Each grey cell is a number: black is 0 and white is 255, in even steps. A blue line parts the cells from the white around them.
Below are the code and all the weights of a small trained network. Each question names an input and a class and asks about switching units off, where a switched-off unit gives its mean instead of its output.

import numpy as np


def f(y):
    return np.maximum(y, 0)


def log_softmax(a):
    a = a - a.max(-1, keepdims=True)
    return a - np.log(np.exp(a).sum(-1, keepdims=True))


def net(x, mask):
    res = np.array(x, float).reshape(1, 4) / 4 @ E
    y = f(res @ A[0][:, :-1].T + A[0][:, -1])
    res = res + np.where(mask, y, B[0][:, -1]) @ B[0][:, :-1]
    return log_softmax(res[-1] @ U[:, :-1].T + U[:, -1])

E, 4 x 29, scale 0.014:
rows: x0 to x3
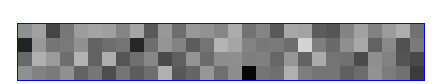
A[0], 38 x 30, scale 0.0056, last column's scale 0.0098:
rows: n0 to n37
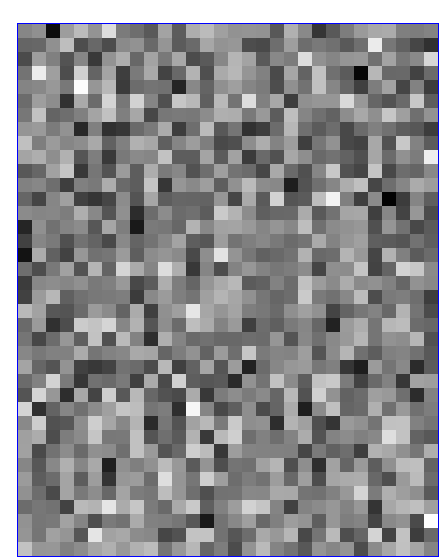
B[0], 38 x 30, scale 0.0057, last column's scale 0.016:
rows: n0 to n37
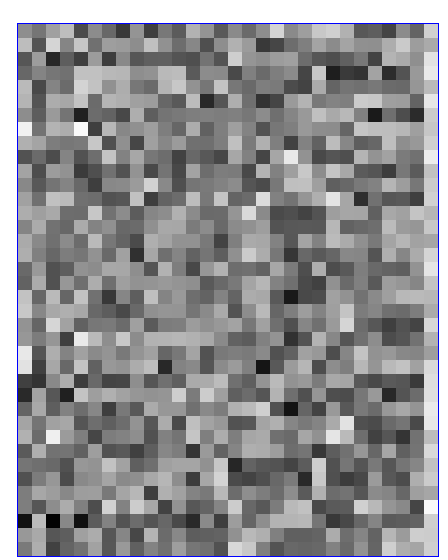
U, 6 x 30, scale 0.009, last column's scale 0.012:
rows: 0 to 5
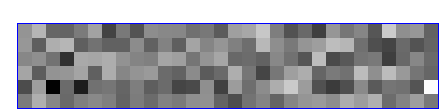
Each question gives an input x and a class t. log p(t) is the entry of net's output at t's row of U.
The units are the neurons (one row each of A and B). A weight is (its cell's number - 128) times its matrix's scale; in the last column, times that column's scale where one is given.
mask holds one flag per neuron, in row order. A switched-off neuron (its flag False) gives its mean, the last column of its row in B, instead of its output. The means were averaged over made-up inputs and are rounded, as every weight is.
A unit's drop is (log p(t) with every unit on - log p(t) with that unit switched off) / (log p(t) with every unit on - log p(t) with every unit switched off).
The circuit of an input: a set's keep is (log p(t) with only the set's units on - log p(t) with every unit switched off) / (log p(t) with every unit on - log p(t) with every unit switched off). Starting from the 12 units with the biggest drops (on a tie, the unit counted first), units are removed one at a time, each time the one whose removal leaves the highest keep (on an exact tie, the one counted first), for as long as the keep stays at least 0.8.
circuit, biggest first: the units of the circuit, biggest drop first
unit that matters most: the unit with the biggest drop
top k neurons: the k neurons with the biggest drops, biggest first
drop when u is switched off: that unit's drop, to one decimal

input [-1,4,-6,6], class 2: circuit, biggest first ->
[n32]
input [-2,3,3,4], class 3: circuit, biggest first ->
[n24 n7]
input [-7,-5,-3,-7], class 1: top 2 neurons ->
[n12 n25]
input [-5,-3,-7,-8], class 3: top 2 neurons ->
[n5 n34]
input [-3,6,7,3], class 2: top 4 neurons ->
[n3 n26 n4 n27]
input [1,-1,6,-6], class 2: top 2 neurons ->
[n3 n26]
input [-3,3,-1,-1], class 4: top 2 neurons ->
[n27 n8]
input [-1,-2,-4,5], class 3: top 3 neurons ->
[n24 n3 n26]
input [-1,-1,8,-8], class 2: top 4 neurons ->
[n3 n26 n4 n24]
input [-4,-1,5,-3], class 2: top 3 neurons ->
[n3 n26 n28]
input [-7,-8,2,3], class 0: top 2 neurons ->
[n36 n27]
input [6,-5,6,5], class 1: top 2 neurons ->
[n28 n21]
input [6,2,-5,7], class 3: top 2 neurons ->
[n24 n9]
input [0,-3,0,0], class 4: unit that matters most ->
n19
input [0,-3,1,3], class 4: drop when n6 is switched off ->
-0.1
